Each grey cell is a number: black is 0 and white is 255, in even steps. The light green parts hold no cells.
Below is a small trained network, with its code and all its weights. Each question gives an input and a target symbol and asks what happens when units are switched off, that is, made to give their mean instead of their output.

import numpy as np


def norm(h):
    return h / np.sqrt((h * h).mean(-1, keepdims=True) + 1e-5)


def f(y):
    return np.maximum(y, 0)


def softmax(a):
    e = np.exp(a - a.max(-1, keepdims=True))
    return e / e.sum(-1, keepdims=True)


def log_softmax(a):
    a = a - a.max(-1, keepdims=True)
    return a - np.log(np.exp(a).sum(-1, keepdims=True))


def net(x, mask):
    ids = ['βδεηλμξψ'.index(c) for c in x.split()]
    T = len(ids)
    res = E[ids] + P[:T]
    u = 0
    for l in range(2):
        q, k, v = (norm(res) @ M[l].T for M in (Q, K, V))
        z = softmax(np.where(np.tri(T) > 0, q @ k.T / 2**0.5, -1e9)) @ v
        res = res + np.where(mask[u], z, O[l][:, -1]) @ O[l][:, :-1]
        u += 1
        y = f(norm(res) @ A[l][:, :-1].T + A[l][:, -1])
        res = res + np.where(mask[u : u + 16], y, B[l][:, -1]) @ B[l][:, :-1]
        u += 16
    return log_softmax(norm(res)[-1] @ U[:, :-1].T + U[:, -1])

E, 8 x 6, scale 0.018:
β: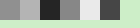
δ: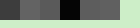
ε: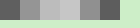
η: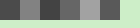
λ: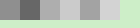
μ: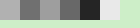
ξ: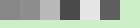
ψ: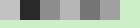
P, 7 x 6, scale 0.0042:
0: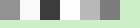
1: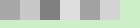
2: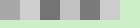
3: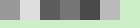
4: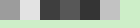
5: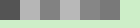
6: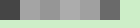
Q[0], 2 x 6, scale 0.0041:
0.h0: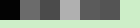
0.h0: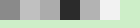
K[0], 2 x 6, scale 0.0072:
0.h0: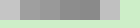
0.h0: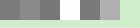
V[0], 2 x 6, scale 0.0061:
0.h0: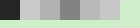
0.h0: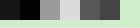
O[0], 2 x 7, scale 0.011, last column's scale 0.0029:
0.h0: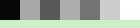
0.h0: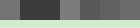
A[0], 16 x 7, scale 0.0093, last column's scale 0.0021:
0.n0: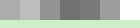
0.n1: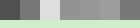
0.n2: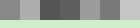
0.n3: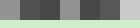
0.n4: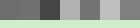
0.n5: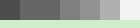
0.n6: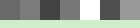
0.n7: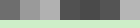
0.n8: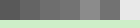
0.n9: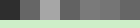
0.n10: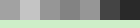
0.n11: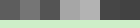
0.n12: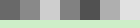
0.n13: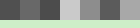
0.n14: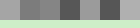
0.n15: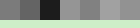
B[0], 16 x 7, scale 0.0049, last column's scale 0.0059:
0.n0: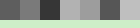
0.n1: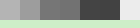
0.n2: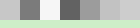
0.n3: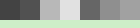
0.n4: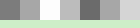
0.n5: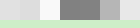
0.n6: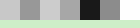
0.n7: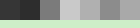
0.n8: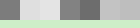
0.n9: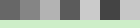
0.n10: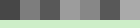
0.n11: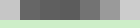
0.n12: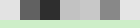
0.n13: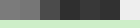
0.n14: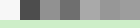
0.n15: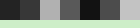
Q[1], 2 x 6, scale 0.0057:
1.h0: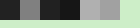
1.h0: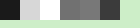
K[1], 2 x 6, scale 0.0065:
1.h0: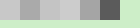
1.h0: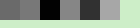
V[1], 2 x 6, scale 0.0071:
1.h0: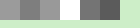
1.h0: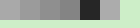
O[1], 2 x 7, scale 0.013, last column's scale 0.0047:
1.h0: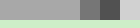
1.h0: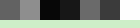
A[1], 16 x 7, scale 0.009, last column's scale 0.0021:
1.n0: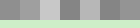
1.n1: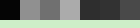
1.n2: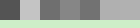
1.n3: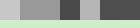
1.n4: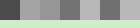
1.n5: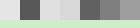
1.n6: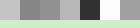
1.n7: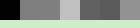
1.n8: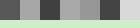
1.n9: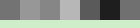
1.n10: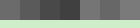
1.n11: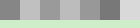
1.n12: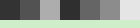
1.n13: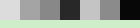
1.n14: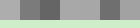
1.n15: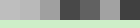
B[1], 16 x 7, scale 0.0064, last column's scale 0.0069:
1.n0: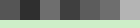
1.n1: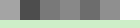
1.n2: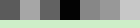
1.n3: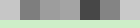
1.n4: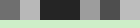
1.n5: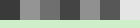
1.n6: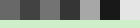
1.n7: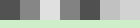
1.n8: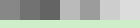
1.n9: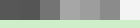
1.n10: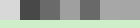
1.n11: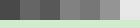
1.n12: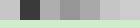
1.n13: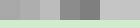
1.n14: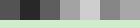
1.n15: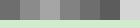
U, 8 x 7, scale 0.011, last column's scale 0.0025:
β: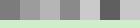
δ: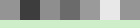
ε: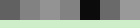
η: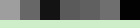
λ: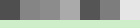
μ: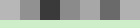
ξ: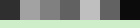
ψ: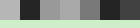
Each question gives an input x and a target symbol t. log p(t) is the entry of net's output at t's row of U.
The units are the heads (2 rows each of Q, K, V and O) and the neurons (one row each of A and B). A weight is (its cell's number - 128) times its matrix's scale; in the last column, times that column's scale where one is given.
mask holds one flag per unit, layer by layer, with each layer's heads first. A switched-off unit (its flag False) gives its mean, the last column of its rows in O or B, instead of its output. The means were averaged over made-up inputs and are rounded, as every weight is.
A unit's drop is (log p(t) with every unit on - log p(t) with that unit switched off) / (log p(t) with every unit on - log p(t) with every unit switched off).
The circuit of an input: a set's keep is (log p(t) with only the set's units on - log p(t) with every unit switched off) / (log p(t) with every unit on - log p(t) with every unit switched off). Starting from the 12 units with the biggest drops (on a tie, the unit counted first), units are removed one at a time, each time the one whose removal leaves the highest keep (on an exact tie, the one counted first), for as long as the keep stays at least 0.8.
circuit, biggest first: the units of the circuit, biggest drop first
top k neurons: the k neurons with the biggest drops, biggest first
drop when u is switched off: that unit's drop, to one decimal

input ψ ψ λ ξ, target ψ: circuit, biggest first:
0.h0, 1.n3
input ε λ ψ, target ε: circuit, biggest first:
1.n5, 1.n12
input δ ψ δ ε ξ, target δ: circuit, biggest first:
1.h0
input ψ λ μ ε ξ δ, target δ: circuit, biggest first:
1.n12, 1.n10
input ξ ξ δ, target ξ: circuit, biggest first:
0.h0, 0.n6
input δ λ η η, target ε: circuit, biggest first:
0.n6, 0.n15
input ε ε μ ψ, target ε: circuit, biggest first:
0.n4, 1.n5
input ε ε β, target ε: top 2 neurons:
0.n6, 0.n15
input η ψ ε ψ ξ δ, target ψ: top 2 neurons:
1.n12, 1.n2
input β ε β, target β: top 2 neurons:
0.n2, 1.n1
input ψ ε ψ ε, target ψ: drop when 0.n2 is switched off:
-0.1
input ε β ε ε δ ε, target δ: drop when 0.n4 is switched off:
0.1
